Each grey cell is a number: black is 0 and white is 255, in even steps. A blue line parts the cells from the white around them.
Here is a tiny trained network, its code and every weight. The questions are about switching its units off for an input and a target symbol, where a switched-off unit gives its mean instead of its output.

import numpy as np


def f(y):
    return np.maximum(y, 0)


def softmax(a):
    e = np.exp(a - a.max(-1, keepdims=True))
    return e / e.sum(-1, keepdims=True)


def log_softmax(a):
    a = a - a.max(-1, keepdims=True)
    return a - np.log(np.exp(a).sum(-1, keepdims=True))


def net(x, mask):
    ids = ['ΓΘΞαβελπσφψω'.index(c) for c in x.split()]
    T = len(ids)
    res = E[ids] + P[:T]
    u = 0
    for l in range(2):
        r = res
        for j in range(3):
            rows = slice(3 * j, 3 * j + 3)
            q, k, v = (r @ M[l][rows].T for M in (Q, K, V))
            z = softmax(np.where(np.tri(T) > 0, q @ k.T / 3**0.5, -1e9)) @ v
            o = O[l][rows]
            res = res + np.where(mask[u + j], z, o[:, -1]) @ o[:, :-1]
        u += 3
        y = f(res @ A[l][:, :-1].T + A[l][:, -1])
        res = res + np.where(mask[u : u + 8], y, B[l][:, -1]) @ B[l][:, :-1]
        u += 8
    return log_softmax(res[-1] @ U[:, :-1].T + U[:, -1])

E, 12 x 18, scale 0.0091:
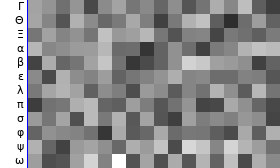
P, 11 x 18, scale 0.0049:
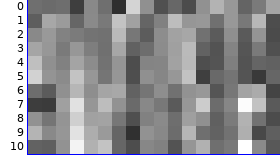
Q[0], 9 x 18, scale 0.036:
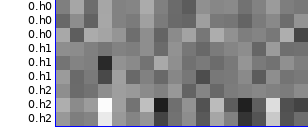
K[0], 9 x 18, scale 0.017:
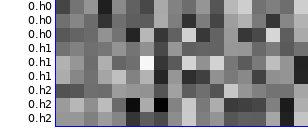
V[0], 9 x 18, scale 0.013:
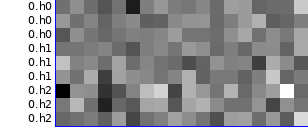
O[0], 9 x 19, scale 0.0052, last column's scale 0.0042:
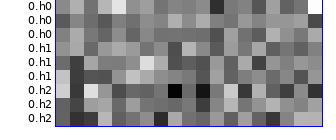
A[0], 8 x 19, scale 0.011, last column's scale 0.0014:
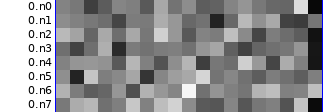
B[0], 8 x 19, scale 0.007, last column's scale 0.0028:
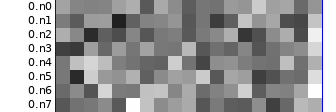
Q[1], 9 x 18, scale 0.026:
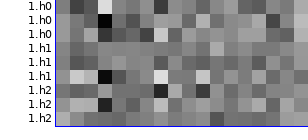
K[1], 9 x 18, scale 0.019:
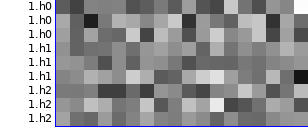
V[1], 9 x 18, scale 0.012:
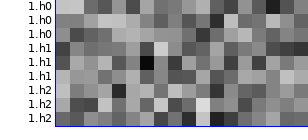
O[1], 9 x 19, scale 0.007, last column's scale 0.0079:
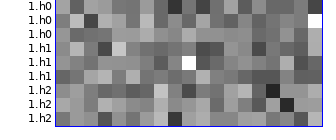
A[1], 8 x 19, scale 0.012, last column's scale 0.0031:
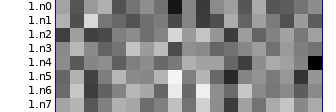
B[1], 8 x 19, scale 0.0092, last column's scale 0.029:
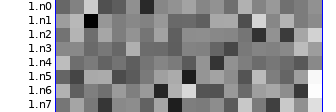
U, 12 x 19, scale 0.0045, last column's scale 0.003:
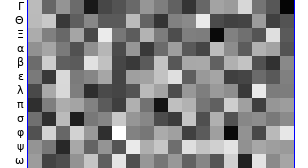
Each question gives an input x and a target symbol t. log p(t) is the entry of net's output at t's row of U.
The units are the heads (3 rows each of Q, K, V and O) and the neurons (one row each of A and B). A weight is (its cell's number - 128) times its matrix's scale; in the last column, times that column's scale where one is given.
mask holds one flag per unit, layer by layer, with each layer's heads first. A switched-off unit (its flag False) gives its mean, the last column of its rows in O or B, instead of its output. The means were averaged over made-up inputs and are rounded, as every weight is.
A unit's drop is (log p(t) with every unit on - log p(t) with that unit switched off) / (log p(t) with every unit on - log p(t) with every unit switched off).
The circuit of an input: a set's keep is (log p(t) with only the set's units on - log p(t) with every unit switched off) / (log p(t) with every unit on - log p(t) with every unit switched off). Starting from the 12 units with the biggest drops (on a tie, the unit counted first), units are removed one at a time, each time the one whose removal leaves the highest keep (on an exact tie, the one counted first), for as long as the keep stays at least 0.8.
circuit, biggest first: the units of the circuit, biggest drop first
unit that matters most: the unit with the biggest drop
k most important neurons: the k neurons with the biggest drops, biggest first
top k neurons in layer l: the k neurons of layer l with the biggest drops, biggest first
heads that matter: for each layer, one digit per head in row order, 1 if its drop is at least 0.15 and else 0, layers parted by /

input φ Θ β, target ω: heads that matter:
100 / 100
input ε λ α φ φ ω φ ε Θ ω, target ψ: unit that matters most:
0.n5
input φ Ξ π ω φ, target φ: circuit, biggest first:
(0.h0, 1.h0)
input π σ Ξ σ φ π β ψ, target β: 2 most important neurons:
(1.n5, 1.n7)
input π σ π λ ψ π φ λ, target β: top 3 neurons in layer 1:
(1.n5, 1.n7, 1.n1)
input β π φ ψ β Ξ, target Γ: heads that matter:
000 / 011
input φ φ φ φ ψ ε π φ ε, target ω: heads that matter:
110 / 100
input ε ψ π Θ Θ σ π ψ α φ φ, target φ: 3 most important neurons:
(1.n5, 1.n7, 1.n6)
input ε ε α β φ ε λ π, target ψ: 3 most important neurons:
(0.n5, 1.n5, 1.n6)
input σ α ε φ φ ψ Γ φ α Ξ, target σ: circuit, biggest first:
(0.h1, 1.h2)
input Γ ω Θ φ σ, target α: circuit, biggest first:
(1.h2, 0.n1, 1.n3)
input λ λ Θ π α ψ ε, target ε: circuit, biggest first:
(0.n5, 0.h0)
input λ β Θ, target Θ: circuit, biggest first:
(0.n2, 0.h2)
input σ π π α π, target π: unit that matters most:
1.n5
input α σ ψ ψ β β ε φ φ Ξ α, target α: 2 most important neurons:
(1.n7, 1.n6)
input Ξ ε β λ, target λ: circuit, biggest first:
(0.n4, 0.h0)
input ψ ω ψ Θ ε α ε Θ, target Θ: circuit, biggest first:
(0.h2, 0.n2)
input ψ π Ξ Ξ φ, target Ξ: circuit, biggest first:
(1.h2, 1.h0)
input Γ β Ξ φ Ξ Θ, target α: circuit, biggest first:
(1.h2, 0.n1, 1.n3)
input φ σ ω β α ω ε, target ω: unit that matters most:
0.n0
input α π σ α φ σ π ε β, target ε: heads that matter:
000 / 110
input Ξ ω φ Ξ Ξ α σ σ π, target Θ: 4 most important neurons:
(1.n5, 1.n6, 0.n7, 1.n1)
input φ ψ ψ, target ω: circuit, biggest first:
(0.h0, 1.h0, 1.n2)
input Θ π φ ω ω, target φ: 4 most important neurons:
(1.n5, 1.n6, 0.n2, 1.n7)
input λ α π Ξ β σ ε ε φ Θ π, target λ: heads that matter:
001 / 101
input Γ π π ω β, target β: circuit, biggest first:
(0.h2, 1.n6)
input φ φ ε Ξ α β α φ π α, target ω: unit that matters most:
1.h0
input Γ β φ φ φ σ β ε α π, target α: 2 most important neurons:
(0.n1, 1.n3)
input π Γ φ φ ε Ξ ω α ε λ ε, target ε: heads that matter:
001 / 000
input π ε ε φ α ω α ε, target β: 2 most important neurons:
(1.n5, 1.n1)
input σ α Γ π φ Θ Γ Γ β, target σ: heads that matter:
010 / 100
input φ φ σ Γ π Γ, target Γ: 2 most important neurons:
(0.n1, 1.n0)
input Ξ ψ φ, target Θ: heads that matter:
000 / 011
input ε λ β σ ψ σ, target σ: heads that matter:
010 / 000
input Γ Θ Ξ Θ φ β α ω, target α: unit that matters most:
1.h2
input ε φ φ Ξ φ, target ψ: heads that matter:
000 / 111
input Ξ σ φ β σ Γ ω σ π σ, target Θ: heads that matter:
000 / 011
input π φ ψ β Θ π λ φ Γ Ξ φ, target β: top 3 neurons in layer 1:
(1.n6, 1.n2, 1.n7)
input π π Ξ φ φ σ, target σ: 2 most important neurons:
(1.n6, 1.n2)
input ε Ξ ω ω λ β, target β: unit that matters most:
0.h2
